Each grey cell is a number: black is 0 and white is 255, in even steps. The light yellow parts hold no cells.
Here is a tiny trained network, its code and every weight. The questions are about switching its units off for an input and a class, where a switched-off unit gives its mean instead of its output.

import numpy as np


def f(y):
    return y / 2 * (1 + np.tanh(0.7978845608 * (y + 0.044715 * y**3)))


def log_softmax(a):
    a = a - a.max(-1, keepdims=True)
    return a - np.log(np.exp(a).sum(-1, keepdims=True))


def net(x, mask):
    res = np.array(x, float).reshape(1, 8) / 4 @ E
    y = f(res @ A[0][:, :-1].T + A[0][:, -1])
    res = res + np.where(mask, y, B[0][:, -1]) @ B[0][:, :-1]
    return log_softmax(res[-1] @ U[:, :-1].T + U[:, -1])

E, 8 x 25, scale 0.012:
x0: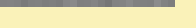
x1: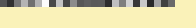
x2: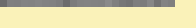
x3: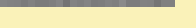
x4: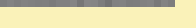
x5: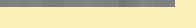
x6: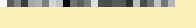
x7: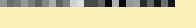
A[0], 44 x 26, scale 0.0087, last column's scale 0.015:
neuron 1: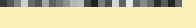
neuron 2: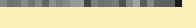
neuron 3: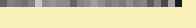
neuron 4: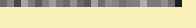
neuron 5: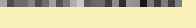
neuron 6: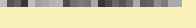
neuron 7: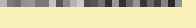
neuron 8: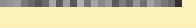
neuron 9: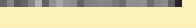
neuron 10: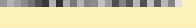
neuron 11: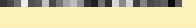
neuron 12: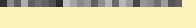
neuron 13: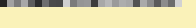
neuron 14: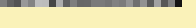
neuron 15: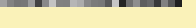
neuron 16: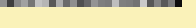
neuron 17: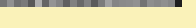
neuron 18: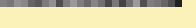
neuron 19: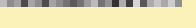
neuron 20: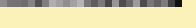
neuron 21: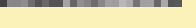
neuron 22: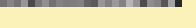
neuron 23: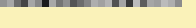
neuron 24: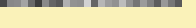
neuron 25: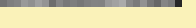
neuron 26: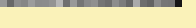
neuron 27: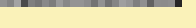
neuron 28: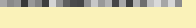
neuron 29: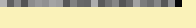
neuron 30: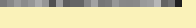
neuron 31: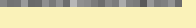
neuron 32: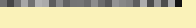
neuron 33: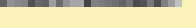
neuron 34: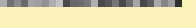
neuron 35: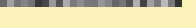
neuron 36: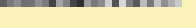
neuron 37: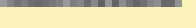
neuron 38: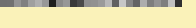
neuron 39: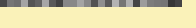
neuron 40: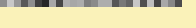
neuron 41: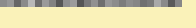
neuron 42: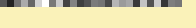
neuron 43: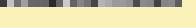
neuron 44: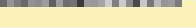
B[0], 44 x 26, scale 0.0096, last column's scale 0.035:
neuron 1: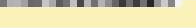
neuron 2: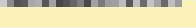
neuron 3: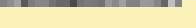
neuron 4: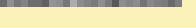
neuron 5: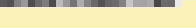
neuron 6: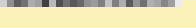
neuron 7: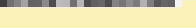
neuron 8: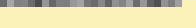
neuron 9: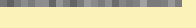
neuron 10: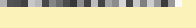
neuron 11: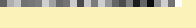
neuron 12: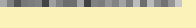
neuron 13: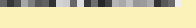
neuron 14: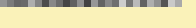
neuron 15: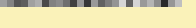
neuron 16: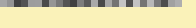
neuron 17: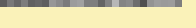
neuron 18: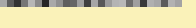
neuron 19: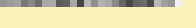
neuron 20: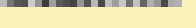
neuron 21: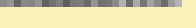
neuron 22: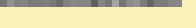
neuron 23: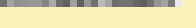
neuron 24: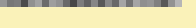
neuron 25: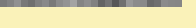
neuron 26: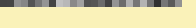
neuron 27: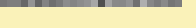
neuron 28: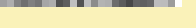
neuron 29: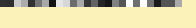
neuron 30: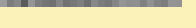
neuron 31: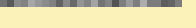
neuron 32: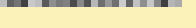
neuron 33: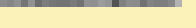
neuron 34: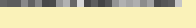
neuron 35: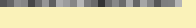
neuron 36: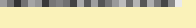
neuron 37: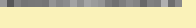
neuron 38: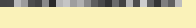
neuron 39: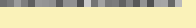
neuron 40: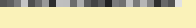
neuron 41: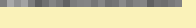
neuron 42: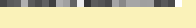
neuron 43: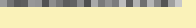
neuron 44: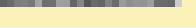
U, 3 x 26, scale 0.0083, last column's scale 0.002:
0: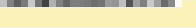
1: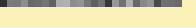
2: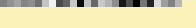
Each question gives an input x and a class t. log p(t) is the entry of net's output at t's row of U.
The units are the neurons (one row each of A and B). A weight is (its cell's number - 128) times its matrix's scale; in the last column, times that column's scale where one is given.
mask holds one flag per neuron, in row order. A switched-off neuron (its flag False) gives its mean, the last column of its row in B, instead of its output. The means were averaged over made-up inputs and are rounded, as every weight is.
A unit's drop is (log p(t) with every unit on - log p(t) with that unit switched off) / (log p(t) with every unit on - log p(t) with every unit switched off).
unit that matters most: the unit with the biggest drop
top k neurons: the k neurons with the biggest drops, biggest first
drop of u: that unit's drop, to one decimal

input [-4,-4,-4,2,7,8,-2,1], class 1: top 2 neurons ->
[neuron 6; neuron 40]
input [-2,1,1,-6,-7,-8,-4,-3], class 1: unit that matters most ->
neuron 10
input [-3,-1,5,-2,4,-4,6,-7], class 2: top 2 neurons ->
[neuron 28; neuron 19]
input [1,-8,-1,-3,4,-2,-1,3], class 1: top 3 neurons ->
[neuron 40; neuron 35; neuron 6]
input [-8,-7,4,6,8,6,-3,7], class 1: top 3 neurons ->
[neuron 40; neuron 7; neuron 5]
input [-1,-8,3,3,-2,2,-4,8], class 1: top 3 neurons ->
[neuron 40; neuron 7; neuron 5]
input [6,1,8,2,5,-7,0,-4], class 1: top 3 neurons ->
[neuron 10; neuron 6; neuron 38]
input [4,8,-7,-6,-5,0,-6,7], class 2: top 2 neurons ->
[neuron 11; neuron 1]
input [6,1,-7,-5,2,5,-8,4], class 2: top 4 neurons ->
[neuron 11; neuron 1; neuron 42; neuron 39]
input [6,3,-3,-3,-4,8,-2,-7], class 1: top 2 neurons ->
[neuron 38; neuron 10]
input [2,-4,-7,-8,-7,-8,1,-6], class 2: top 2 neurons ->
[neuron 28; neuron 19]
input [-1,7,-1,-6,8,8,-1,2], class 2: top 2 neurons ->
[neuron 11; neuron 1]
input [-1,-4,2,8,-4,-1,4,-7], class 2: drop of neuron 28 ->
0.1
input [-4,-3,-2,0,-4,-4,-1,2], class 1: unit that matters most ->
neuron 6
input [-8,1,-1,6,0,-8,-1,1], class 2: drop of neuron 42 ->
0.2
